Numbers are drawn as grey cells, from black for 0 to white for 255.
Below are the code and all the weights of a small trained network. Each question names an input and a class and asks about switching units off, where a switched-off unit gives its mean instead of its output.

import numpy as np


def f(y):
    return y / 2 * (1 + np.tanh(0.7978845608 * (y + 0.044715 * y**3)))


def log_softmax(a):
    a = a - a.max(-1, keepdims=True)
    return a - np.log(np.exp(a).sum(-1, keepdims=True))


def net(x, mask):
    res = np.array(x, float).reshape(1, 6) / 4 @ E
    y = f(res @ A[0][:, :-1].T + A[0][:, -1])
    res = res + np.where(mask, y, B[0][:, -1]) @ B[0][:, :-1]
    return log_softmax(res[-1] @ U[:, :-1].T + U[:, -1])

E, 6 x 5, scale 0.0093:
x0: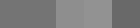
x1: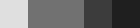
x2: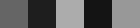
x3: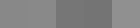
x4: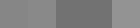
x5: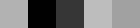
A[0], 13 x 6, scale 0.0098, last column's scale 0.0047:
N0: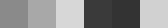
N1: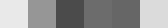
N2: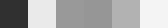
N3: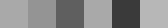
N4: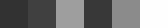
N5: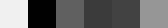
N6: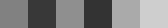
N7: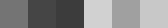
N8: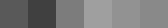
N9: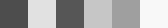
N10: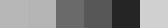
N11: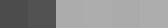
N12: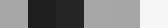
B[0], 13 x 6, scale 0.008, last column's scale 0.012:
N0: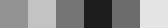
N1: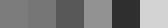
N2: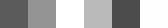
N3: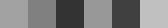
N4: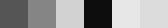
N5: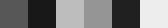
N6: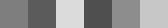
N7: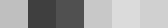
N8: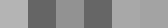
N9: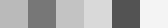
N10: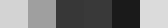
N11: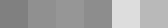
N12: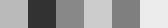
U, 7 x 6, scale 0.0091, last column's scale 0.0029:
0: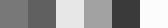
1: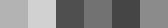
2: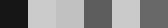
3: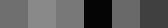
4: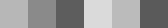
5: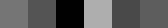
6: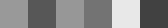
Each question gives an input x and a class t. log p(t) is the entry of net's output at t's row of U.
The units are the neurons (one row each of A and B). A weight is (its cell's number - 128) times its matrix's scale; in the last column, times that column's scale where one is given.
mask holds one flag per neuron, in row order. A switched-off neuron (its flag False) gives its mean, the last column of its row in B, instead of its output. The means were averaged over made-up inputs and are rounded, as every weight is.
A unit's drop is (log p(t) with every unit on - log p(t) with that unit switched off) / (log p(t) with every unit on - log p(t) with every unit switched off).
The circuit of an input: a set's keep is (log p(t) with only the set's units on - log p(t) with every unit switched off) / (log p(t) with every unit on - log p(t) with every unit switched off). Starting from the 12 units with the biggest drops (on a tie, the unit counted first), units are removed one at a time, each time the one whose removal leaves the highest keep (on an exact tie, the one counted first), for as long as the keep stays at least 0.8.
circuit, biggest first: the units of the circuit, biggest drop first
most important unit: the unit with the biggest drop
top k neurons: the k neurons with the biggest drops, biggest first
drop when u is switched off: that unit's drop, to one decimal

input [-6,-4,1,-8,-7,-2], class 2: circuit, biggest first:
(N5, N12, N10)
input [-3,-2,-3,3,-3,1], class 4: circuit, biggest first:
(N5, N6)
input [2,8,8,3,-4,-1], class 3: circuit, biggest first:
(N0)
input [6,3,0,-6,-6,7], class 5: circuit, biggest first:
(N2, N9)
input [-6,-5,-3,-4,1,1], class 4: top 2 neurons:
(N5, N7)
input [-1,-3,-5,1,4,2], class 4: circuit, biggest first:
(N5, N7)
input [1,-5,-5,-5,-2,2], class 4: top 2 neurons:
(N7, N5)
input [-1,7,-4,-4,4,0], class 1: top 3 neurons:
(N10, N7, N12)
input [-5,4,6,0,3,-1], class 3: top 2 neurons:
(N2, N9)
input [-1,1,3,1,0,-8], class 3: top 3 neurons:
(N0, N10, N11)
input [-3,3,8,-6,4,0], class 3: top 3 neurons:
(N2, N4, N9)
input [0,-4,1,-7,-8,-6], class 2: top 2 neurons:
(N5, N12)
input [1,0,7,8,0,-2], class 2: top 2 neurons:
(N10, N4)
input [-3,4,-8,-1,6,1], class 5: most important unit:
N0
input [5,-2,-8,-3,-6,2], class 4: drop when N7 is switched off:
0.2
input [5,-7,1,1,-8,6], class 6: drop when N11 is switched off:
0.1
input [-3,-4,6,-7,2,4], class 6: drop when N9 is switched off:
0.0
